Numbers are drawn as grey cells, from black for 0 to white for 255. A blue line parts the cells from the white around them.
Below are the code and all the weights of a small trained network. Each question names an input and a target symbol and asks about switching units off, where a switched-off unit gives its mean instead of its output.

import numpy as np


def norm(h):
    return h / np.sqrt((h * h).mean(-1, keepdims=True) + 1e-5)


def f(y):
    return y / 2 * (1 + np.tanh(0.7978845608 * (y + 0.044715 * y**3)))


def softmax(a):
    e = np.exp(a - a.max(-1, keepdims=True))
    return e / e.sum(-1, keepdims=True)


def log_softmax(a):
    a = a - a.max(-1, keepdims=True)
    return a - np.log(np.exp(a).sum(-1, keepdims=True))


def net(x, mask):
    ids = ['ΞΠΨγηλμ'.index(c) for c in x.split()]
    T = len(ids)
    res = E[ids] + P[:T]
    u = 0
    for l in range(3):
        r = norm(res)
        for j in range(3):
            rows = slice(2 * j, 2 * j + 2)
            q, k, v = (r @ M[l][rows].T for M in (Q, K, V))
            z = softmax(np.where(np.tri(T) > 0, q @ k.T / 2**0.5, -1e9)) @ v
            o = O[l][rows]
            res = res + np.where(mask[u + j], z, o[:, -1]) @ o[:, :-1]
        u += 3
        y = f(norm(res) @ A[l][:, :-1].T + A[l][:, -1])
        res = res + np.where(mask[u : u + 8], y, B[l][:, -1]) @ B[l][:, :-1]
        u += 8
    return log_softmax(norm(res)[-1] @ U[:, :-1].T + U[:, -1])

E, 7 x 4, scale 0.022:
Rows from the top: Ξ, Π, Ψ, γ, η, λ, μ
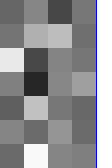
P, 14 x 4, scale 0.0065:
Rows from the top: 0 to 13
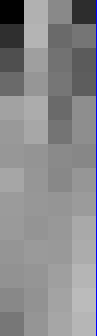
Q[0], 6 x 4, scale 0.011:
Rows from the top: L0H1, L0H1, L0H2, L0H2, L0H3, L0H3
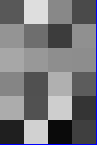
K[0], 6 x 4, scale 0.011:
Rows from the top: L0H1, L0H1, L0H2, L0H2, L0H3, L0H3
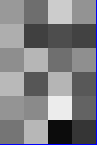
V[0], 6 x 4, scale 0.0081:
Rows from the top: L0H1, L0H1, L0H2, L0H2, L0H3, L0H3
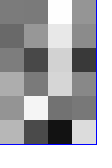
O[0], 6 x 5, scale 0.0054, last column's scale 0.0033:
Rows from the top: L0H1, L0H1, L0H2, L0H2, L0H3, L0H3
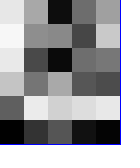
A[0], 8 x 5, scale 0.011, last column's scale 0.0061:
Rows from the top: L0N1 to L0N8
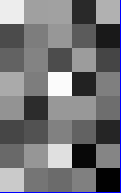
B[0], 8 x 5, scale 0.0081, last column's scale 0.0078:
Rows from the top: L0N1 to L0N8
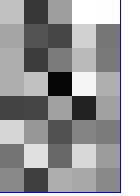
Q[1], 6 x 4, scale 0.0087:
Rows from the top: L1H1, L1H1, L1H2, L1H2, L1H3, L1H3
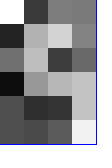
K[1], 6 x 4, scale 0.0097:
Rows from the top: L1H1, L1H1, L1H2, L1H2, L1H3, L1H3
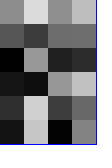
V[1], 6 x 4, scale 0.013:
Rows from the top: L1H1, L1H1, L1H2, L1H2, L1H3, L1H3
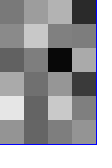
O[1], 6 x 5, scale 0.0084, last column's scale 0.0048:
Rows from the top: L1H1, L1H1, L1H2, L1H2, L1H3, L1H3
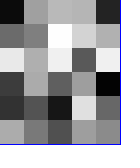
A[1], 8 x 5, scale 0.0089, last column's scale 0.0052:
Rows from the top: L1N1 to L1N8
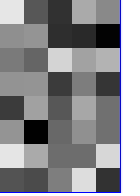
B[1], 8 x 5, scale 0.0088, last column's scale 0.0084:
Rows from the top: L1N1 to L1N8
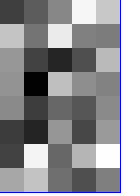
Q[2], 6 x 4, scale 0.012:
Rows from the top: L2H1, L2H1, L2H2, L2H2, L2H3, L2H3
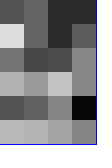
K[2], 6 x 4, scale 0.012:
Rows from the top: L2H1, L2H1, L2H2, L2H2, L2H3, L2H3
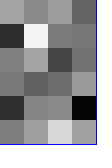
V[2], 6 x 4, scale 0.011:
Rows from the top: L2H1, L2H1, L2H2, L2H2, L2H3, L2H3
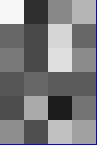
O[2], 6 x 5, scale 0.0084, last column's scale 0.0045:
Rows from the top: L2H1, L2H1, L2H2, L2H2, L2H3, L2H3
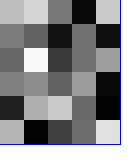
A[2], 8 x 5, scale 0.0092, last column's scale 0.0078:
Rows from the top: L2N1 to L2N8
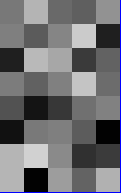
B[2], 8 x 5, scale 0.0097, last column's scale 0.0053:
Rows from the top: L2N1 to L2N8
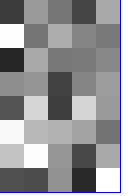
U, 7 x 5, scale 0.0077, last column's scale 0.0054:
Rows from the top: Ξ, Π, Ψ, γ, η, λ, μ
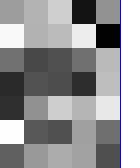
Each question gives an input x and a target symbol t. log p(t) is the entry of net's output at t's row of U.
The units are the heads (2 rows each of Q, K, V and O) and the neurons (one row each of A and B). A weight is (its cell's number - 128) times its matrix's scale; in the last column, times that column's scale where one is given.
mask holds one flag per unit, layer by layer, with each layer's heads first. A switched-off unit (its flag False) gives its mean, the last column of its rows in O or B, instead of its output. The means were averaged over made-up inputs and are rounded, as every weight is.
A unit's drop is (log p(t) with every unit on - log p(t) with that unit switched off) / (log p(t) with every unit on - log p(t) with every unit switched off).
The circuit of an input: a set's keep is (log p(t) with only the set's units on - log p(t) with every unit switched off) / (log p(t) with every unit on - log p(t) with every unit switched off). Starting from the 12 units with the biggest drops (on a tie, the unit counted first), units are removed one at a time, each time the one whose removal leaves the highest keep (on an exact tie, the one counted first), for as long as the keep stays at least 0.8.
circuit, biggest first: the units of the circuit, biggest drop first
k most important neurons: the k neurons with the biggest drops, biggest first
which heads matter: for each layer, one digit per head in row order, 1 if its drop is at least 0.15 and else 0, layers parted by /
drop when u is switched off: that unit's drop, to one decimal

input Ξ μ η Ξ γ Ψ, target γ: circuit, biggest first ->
L0H3, L2N8
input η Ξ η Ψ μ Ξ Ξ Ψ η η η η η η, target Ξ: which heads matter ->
001 / 011 / 000
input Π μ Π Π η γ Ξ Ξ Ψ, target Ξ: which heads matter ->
100 / 001 / 000
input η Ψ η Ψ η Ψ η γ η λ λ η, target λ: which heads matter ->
100 / 001 / 001
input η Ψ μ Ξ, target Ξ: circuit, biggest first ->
L1H3
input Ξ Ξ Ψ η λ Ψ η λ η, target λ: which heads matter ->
111 / 111 / 001
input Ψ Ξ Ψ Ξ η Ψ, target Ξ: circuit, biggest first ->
L1H3, L0H1, L0H3
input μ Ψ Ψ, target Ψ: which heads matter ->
001 / 000 / 000
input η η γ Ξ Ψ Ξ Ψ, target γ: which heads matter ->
101 / 010 / 100
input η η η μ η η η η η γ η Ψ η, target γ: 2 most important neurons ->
L0N1, L0N4
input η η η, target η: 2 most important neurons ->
L0N1, L0N4
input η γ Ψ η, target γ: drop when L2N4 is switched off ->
0.0
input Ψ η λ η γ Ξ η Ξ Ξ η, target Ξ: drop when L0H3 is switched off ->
0.2
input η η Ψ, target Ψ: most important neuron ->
L2N8
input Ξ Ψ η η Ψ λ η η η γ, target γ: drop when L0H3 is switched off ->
0.1
